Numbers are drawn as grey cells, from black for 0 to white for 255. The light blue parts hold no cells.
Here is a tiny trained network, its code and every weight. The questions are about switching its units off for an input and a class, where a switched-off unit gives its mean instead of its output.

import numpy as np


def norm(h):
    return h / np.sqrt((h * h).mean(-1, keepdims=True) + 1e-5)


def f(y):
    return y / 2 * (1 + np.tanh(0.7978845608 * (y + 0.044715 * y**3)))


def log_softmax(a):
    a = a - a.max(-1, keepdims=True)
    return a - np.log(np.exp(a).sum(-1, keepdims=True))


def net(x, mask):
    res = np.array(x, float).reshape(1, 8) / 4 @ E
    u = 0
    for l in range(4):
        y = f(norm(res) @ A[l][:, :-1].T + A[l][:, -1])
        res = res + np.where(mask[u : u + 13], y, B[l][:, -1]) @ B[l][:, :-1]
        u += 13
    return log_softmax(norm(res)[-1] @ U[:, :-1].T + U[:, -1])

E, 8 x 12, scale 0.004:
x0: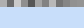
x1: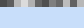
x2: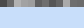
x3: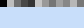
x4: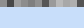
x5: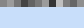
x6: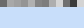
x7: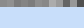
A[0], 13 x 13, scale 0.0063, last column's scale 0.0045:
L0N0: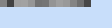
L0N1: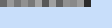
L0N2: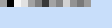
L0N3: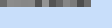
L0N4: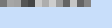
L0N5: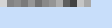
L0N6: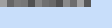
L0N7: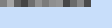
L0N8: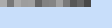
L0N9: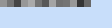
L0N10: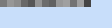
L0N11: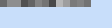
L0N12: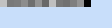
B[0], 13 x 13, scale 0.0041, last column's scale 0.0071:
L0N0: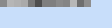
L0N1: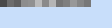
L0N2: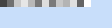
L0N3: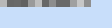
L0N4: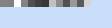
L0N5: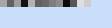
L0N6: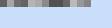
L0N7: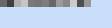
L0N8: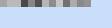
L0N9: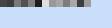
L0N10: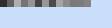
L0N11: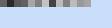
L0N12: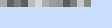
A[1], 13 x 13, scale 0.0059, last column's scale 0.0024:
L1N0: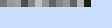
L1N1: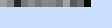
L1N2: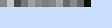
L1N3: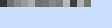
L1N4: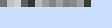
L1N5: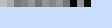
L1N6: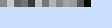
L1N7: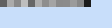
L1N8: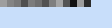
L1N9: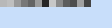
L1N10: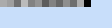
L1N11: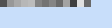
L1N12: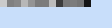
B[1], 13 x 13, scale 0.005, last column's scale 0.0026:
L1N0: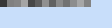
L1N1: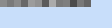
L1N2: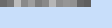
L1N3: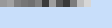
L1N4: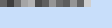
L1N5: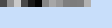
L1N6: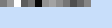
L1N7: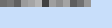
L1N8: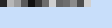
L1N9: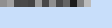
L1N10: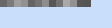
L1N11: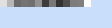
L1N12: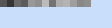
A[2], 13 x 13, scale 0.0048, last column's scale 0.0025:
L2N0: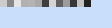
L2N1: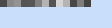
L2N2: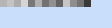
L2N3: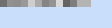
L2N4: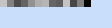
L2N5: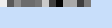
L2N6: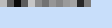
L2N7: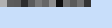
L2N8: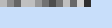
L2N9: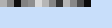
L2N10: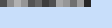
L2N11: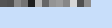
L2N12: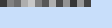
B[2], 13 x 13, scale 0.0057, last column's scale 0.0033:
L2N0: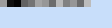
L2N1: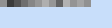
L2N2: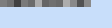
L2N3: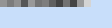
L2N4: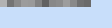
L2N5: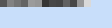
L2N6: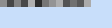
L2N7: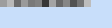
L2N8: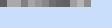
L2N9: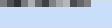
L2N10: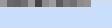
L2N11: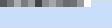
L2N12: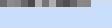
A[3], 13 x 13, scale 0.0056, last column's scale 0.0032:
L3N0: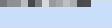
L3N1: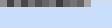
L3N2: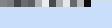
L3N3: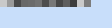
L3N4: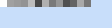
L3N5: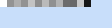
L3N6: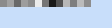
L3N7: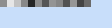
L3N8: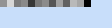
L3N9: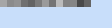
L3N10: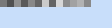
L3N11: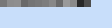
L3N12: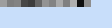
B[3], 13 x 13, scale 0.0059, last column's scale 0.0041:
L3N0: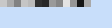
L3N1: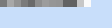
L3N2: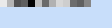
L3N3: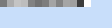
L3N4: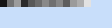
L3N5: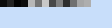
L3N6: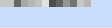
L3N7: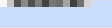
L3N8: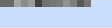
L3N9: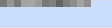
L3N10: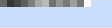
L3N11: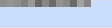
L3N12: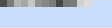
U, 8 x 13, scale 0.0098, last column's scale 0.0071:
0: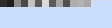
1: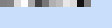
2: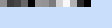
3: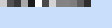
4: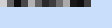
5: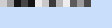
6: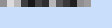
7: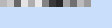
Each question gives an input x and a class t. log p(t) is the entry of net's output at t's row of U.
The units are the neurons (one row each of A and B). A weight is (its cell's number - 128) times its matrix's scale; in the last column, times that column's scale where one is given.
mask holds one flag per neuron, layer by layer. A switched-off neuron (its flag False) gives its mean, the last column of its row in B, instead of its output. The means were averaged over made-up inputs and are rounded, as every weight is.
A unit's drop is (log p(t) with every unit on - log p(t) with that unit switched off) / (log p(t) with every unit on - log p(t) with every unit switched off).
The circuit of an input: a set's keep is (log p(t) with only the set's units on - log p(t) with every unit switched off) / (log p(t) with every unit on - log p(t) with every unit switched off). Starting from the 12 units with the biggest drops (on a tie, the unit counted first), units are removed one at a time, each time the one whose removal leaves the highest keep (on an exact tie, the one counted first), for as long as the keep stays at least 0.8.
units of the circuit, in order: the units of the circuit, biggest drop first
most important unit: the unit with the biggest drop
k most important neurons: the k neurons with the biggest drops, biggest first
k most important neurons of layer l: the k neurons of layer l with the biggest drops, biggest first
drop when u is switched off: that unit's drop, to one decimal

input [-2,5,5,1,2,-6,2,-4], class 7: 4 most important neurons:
[L0N4; L1N11; L3N6; L1N3]
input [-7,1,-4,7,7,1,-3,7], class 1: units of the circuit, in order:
[L0N5; L3N0]
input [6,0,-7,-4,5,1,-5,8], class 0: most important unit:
L0N12
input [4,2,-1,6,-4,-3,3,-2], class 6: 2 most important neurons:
[L0N2; L0N4]
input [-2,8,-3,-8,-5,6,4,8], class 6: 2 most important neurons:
[L1N8; L1N5]
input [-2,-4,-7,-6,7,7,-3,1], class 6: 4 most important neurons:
[L0N2; L1N8; L0N5; L2N7]
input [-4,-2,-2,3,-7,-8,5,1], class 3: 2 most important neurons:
[L0N7; L0N5]
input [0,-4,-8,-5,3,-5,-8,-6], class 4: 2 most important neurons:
[L2N5; L2N9]
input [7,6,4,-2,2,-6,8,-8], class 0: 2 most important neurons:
[L0N2; L3N5]
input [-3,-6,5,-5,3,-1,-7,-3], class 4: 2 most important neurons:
[L2N5; L0N4]
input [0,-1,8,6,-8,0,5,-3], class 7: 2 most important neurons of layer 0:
[L0N5; L0N4]
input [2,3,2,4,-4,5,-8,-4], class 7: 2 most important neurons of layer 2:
[L2N5; L2N0]
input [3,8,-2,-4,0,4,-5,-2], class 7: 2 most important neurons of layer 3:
[L3N6; L3N3]
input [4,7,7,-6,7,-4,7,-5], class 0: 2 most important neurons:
[L3N5; L2N3]
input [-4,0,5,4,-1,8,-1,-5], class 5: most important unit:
L3N2
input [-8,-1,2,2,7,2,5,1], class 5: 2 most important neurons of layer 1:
[L1N4; L1N11]
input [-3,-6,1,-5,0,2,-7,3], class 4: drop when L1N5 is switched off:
0.1
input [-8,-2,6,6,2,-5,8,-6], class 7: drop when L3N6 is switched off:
0.1
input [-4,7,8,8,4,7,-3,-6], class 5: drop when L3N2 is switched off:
0.2
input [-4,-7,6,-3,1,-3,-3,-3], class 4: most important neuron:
[L0N2]
